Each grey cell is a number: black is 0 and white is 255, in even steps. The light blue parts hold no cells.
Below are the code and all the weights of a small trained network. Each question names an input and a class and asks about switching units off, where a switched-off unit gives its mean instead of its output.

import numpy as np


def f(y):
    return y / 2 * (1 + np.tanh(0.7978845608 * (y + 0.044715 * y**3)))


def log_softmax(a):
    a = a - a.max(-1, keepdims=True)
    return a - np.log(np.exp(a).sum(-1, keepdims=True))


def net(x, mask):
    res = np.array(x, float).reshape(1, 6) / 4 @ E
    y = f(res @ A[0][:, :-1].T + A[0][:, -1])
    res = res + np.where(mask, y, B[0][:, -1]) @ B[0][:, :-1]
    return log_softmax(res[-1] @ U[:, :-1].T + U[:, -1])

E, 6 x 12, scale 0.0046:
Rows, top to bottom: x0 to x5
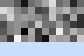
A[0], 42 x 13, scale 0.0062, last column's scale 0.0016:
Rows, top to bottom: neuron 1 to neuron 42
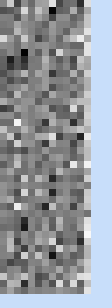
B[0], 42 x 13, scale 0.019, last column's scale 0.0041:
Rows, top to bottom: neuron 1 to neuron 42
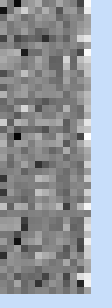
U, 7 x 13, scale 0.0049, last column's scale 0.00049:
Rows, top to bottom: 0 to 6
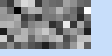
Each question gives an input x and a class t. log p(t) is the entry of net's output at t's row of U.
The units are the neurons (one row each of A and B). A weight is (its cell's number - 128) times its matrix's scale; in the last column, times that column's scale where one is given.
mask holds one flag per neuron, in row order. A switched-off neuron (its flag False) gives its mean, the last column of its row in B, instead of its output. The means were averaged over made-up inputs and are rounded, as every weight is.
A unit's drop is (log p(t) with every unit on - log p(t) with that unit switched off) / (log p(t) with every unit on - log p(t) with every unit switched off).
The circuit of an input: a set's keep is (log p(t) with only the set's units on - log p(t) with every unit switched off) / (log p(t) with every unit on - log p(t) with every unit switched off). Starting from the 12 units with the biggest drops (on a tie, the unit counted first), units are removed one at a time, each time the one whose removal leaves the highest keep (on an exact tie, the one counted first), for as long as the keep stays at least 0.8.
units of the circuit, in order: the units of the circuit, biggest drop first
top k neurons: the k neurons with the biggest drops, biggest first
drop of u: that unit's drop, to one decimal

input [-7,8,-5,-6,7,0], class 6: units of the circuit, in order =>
neuron 6
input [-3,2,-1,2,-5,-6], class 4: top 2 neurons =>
neuron 2; neuron 37
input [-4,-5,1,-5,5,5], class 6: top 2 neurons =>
neuron 40; neuron 6
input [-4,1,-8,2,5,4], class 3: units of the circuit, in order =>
neuron 9; neuron 33
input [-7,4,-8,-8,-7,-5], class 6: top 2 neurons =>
neuron 6; neuron 40
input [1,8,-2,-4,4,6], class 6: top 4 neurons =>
neuron 6; neuron 40; neuron 19; neuron 15
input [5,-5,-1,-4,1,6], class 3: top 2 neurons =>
neuron 9; neuron 10
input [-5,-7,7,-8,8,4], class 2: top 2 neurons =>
neuron 41; neuron 36
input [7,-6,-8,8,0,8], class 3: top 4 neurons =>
neuron 9; neuron 10; neuron 33; neuron 22
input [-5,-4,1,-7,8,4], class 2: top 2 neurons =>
neuron 41; neuron 8
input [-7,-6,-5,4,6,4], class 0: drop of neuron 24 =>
0.1
